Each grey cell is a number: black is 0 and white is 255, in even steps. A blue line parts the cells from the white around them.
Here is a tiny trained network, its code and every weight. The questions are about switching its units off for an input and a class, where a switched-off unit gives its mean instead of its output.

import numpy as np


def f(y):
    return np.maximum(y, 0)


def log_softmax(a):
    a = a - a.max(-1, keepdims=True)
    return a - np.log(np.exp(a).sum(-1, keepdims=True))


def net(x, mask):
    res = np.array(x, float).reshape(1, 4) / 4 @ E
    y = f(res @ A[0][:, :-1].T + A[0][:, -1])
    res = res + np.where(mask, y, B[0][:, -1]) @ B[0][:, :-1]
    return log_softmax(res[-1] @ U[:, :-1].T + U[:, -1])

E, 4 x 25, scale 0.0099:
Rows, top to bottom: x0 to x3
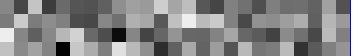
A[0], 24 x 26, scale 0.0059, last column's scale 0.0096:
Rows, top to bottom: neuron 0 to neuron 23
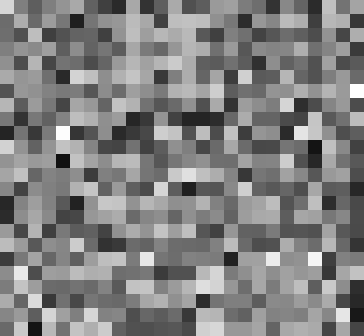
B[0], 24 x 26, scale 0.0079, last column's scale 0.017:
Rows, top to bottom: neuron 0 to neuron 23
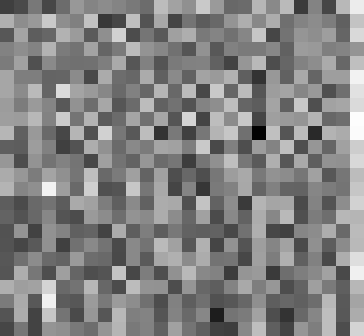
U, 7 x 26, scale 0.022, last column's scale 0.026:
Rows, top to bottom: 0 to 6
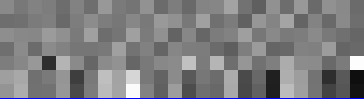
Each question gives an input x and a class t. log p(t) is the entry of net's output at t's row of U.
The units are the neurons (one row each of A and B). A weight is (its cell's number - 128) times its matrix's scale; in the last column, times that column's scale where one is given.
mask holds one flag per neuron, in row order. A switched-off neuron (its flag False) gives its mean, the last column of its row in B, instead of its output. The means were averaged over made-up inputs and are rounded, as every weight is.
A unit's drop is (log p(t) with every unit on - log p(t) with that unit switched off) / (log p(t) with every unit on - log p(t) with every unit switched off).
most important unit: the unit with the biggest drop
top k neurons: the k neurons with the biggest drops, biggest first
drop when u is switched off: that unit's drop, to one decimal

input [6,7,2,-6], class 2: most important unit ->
neuron 1
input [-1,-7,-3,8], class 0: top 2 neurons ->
neuron 5; neuron 7
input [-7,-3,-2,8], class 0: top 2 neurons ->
neuron 5; neuron 7
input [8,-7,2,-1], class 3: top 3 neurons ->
neuron 2; neuron 16; neuron 4
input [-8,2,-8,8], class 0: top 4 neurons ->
neuron 5; neuron 11; neuron 7; neuron 0
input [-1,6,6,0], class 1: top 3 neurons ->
neuron 0; neuron 10; neuron 8
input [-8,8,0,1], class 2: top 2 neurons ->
neuron 1; neuron 6
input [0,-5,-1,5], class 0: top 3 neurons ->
neuron 5; neuron 7; neuron 6
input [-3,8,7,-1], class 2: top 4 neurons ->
neuron 12; neuron 20; neuron 1; neuron 6
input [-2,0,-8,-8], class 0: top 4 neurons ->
neuron 9; neuron 0; neuron 10; neuron 17
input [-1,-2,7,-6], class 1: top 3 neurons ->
neuron 0; neuron 10; neuron 17
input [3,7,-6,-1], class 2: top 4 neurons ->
neuron 1; neuron 6; neuron 20; neuron 0
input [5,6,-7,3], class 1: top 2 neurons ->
neuron 14; neuron 18
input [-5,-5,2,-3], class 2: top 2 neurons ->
neuron 8; neuron 13
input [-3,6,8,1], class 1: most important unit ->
neuron 0
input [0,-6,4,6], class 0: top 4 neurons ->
neuron 5; neuron 7; neuron 11; neuron 6
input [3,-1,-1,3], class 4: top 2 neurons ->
neuron 9; neuron 23
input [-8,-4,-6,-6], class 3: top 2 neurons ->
neuron 23; neuron 19
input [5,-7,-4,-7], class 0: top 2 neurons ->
neuron 9; neuron 6
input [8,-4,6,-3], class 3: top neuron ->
neuron 16
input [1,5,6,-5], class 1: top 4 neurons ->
neuron 0; neuron 10; neuron 5; neuron 17
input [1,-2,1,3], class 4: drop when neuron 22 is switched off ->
0.2
